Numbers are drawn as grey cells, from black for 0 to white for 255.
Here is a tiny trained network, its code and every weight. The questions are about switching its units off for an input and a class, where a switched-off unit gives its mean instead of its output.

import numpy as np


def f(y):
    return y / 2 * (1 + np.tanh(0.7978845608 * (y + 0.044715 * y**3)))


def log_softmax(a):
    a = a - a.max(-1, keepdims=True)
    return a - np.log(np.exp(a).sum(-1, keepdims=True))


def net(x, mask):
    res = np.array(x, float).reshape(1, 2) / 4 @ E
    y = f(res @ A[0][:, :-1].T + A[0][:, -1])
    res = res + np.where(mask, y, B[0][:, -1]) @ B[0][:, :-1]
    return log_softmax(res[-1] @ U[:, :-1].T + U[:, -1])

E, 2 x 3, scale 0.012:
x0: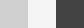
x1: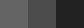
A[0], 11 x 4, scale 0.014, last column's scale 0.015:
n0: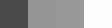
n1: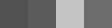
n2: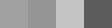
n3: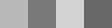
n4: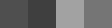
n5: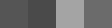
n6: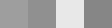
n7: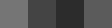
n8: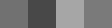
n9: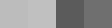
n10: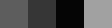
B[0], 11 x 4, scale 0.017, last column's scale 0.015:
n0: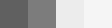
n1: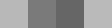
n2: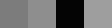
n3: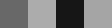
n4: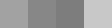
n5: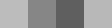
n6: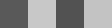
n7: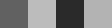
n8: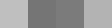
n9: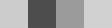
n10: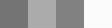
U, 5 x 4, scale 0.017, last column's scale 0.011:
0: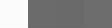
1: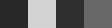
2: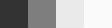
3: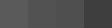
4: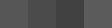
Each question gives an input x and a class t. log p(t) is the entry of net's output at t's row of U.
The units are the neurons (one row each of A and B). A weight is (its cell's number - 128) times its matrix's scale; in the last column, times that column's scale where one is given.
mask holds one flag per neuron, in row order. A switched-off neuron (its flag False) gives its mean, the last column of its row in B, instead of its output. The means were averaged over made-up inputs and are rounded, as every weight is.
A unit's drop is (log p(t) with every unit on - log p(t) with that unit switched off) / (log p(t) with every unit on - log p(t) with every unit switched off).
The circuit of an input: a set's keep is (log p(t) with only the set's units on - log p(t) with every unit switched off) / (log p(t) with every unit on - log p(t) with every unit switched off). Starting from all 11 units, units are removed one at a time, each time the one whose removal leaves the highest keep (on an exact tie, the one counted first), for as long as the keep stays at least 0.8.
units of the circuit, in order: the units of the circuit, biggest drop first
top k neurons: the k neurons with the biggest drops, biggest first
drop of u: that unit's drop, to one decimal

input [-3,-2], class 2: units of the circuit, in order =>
(n0)
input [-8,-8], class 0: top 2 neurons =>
(n1 n8)
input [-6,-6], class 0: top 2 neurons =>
(n1 n8)
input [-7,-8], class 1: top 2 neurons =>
(n6 n3)
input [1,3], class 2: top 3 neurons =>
(n6 n3 n2)
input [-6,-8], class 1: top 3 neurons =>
(n6 n3 n9)
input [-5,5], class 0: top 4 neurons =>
(n6 n8 n5 n4)
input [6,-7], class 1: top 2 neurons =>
(n6 n3)
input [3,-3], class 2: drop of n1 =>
0.3
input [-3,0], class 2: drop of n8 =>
0.0
